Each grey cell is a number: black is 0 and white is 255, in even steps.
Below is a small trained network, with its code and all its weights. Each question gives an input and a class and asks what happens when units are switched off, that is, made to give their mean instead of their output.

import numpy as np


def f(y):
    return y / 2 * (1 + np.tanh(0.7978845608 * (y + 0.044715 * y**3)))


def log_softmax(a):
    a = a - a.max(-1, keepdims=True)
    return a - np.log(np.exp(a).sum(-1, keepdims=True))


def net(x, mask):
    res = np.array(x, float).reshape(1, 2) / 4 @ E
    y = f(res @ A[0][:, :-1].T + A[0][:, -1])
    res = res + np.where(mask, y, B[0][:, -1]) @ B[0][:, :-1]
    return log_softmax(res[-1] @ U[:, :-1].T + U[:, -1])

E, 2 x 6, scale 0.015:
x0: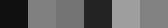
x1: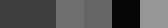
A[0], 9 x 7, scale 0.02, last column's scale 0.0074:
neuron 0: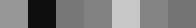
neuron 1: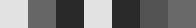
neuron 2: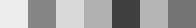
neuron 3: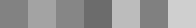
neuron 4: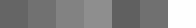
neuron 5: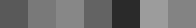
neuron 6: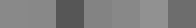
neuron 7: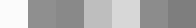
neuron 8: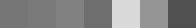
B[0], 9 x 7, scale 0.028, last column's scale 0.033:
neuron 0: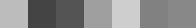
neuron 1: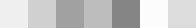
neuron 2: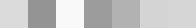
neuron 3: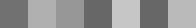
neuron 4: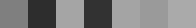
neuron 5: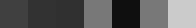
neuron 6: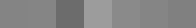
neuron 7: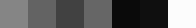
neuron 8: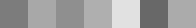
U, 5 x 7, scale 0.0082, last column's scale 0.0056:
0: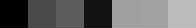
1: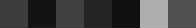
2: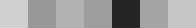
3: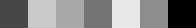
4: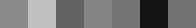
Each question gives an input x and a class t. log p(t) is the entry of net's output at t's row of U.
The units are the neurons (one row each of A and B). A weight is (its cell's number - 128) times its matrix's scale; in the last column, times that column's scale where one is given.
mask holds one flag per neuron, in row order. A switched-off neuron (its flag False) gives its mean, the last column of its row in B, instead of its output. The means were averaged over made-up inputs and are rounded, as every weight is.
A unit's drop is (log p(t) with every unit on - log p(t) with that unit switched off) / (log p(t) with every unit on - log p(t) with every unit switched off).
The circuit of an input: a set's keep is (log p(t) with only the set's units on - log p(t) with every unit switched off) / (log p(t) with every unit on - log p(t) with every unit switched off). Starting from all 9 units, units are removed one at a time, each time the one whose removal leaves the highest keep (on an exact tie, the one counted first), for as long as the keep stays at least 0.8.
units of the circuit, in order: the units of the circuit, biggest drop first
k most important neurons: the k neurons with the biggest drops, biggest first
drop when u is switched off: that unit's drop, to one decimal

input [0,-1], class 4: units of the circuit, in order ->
[neuron 5; neuron 1]
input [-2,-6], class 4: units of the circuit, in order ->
[neuron 7]
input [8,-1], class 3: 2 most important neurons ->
[neuron 7; neuron 8]
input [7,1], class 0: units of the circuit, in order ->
[neuron 7; neuron 1]
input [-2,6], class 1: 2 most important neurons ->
[neuron 5; neuron 4]
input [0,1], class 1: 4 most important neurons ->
[neuron 1; neuron 2; neuron 3; neuron 8]
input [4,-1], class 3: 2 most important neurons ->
[neuron 7; neuron 5]
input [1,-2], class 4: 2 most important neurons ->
[neuron 2; neuron 1]
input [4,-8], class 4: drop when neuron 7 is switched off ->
0.1
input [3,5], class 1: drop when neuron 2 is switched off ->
0.0
